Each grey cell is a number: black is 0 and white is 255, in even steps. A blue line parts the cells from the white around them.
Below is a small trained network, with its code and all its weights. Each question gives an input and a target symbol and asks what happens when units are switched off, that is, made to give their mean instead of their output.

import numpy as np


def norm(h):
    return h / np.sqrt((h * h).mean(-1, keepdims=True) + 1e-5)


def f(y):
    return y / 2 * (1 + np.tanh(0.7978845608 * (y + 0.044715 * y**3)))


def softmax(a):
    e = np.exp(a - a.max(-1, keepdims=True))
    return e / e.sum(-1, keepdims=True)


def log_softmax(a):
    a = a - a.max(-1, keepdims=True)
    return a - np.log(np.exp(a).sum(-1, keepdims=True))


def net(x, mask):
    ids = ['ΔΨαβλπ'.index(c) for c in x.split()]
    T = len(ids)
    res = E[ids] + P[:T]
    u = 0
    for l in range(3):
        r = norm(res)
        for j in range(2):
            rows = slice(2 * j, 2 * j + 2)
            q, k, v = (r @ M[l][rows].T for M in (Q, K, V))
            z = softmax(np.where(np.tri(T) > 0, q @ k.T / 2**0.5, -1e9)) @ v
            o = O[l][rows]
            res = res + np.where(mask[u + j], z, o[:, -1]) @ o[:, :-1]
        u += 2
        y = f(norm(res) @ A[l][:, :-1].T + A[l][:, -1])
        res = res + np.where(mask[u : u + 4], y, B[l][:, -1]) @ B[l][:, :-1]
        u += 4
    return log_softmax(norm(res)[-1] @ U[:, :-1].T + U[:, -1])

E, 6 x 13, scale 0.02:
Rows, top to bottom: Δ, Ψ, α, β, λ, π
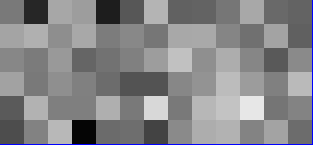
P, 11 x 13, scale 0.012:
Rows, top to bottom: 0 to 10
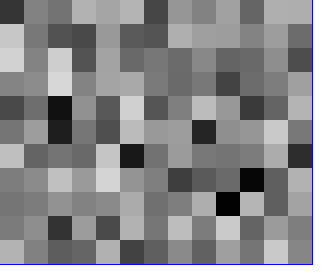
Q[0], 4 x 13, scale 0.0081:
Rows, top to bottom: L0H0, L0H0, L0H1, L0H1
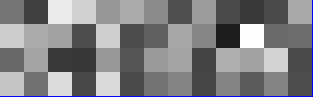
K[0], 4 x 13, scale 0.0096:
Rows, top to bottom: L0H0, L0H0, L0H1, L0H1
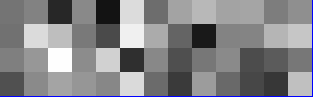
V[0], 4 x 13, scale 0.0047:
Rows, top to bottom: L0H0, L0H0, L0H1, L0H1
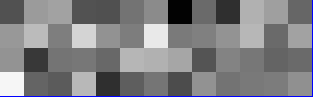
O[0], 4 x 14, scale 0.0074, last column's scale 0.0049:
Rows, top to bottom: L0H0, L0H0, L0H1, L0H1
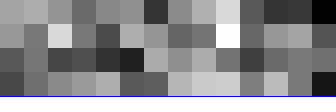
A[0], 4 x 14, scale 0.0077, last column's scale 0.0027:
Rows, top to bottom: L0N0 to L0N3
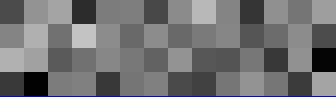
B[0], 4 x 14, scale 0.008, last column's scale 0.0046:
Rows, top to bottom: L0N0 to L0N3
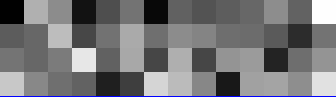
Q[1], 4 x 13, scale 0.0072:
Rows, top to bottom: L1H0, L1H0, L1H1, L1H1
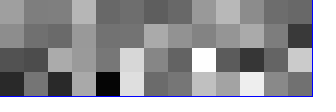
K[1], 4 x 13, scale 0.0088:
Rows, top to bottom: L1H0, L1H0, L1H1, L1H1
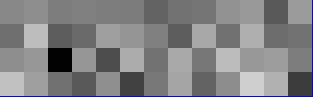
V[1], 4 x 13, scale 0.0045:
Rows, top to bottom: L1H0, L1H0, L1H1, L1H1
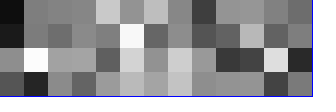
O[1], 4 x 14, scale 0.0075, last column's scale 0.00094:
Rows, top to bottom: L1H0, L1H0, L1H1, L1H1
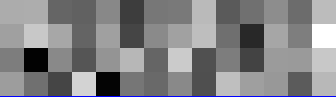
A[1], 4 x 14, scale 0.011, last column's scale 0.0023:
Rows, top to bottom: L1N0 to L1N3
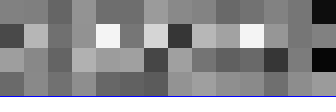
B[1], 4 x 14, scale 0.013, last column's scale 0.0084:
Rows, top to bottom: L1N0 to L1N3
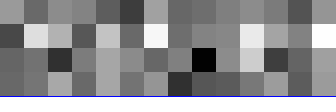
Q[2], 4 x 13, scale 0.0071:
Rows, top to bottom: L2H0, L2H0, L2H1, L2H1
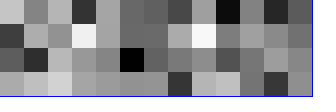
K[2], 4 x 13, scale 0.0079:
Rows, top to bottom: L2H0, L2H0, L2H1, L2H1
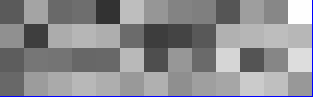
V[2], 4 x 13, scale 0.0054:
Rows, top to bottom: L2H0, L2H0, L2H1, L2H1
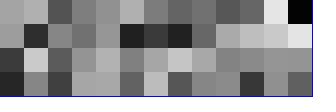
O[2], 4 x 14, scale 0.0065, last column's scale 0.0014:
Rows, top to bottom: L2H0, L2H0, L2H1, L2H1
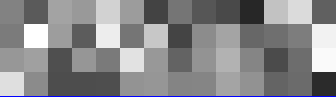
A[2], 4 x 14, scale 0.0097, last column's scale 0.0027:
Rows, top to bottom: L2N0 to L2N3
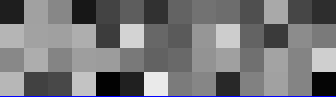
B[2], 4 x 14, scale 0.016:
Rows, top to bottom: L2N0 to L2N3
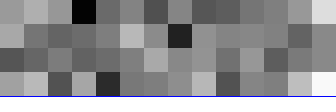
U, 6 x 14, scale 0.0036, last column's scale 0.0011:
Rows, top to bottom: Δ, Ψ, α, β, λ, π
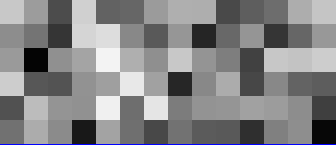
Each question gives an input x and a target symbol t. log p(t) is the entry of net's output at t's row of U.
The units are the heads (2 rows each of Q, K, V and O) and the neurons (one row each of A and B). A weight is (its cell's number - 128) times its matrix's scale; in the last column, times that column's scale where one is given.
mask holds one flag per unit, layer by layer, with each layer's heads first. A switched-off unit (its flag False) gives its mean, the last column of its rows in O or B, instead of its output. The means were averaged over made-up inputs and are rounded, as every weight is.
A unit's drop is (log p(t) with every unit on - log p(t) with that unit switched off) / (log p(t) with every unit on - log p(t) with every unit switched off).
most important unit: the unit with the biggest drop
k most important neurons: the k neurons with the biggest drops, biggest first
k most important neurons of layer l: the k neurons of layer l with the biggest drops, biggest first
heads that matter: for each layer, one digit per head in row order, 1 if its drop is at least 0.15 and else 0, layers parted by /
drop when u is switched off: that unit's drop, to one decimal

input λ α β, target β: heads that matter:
00 / 00 / 00
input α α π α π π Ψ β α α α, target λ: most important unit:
L1H1
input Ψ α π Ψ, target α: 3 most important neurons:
(L2N3, L2N0, L1N1)
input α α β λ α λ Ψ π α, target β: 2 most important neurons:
(L2N1, L1N1)
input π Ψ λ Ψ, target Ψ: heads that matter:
10 / 00 / 00
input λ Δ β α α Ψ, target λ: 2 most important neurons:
(L2N3, L2N0)
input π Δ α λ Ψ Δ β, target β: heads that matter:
10 / 00 / 00
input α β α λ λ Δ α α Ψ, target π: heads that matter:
11 / 00 / 00
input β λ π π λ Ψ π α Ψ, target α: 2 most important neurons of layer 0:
(L0N3, L0N0)
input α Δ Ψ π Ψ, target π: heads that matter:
01 / 00 / 00
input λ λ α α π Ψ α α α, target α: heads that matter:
00 / 01 / 00
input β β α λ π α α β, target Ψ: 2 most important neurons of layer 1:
(L1N2, L1N1)
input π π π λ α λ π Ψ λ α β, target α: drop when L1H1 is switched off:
0.2
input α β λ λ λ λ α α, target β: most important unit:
L0H0
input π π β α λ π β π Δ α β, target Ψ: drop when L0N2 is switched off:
0.1
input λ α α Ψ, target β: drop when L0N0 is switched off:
0.0
